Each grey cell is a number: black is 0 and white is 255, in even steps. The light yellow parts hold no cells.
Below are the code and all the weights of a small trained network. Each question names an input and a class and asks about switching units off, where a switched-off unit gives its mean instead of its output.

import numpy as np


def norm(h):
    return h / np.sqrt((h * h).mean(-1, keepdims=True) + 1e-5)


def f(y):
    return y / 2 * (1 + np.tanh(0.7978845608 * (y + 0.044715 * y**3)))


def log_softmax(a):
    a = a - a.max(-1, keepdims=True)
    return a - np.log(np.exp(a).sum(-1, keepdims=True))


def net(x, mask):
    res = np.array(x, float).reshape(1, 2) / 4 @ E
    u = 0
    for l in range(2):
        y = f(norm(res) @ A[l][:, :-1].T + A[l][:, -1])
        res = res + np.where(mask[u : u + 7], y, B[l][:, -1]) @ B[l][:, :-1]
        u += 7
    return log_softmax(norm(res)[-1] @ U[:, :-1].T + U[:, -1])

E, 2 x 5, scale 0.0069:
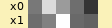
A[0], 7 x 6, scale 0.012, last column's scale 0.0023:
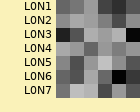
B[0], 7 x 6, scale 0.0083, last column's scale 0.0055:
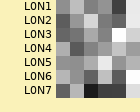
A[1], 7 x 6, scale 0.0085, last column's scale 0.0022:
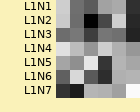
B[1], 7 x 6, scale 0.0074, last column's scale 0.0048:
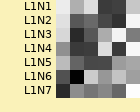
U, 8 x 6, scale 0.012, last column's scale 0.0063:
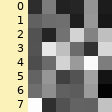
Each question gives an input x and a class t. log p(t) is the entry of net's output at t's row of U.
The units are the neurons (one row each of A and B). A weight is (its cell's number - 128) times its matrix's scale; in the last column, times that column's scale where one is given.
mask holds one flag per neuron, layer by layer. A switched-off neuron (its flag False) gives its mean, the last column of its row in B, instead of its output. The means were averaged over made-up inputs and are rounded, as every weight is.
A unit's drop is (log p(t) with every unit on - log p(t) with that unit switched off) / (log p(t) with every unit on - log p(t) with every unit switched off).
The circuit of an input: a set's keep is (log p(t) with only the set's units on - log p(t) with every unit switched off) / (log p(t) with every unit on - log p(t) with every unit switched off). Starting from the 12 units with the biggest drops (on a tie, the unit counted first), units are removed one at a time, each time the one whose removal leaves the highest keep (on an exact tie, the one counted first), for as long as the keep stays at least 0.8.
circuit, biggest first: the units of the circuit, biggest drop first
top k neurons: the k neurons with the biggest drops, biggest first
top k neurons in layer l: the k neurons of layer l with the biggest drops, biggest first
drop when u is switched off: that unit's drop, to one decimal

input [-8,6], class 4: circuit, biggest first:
[L0N3]
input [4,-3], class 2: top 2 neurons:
[L0N4, L0N7]
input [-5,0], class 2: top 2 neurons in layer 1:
[L1N4, L1N7]
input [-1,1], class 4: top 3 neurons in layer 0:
[L0N3, L0N6, L0N1]
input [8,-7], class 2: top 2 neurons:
[L1N6, L0N6]
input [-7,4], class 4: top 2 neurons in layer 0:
[L0N3, L0N6]
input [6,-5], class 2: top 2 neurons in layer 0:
[L0N6, L0N4]
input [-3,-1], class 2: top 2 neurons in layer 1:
[L1N7, L1N2]
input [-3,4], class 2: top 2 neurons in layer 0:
[L0N5, L0N2]
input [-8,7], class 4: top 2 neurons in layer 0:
[L0N3, L0N6]
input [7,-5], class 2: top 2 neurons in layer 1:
[L1N6, L1N1]
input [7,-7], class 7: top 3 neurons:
[L0N4, L0N1, L1N2]
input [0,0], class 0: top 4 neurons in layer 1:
[L1N1, L1N4, L1N2, L1N6]
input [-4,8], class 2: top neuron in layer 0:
[L0N6]
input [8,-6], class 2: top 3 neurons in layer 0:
[L0N4, L0N6, L0N1]
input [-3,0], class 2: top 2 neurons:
[L1N4, L0N5]
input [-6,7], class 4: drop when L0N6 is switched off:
0.1
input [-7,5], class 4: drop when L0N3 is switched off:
0.3
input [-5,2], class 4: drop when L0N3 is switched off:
0.3
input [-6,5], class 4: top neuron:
[L0N3]
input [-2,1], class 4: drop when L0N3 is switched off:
0.4
